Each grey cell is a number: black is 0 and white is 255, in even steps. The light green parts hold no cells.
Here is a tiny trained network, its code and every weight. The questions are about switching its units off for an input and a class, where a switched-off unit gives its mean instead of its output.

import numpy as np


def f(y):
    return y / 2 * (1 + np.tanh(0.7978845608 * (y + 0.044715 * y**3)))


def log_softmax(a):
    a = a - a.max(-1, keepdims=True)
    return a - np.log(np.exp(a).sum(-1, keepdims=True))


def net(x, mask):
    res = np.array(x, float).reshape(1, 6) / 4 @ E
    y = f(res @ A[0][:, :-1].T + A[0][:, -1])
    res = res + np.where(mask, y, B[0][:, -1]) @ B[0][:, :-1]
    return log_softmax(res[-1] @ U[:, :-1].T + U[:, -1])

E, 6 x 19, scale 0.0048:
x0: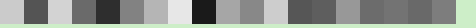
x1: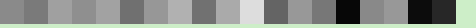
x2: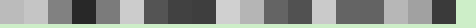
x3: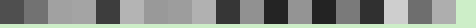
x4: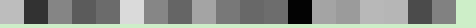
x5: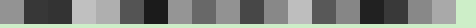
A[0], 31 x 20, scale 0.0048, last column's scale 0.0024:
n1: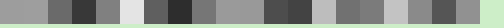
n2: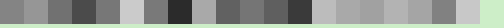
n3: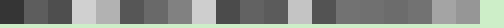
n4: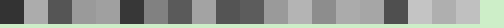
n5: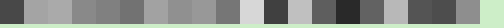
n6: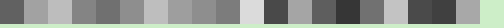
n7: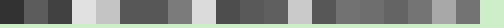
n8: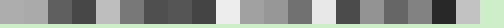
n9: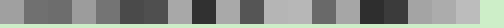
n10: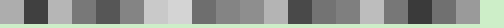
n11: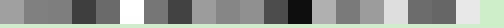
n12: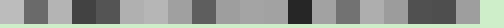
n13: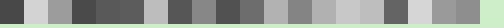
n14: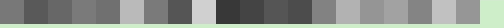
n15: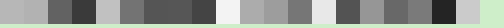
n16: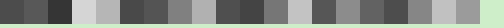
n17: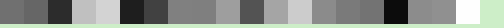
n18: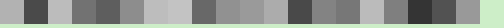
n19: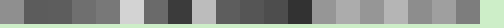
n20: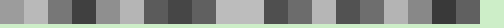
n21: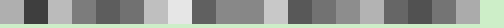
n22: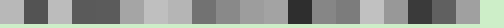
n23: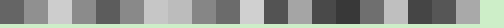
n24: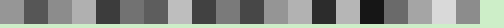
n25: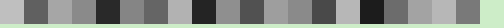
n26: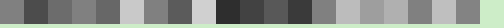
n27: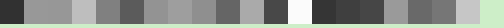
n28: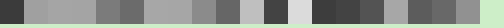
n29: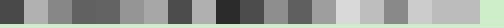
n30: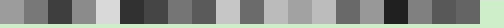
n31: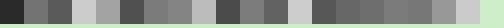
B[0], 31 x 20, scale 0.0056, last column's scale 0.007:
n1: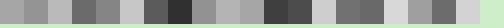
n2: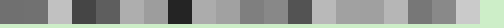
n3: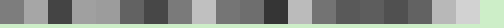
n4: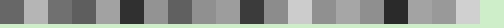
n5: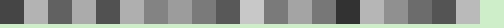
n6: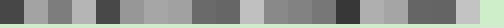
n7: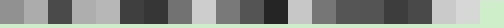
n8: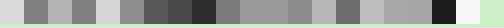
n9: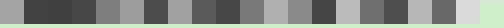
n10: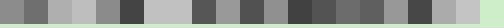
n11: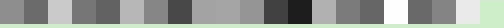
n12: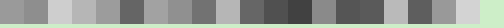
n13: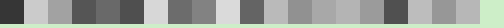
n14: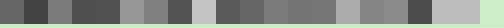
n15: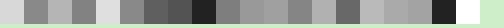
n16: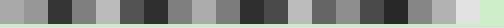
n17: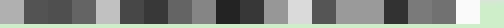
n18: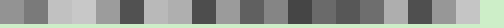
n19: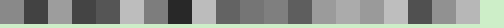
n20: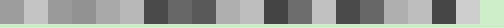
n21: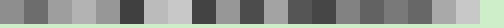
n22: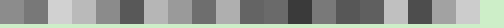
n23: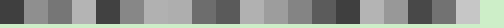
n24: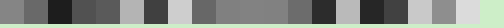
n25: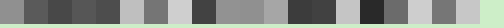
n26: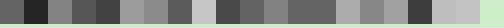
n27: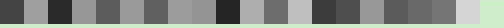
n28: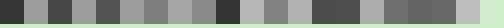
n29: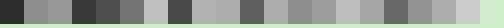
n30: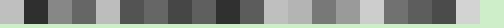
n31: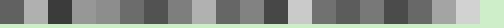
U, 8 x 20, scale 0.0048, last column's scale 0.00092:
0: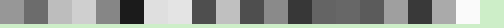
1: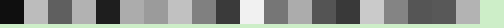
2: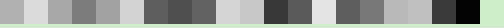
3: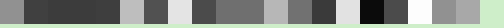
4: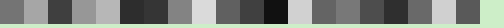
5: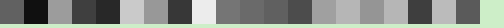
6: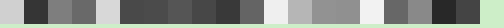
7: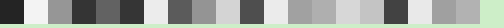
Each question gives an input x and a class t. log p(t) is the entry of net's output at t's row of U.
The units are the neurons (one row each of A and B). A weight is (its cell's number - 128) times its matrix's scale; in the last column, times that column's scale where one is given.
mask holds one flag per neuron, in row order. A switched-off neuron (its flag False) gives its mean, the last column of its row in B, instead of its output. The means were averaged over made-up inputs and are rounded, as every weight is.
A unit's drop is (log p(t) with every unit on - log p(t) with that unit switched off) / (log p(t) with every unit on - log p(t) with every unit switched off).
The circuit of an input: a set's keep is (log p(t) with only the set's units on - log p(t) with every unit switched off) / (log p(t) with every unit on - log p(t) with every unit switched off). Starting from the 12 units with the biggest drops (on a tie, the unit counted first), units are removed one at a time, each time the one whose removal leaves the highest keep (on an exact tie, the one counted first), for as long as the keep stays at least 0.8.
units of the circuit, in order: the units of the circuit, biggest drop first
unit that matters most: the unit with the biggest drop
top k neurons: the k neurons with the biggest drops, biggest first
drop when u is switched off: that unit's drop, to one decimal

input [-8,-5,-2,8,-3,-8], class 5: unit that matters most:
n26
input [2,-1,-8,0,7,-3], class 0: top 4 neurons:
n10; n21; n18; n22
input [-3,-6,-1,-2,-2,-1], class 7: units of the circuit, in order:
n13; n29
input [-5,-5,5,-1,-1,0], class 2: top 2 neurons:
n1; n20
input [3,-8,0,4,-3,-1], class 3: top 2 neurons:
n24; n25
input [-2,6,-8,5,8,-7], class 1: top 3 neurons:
n23; n6; n5
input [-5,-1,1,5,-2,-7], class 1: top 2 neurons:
n5; n6
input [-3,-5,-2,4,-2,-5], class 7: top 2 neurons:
n13; n29
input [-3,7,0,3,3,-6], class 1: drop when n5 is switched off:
0.1
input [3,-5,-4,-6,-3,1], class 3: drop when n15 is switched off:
0.2
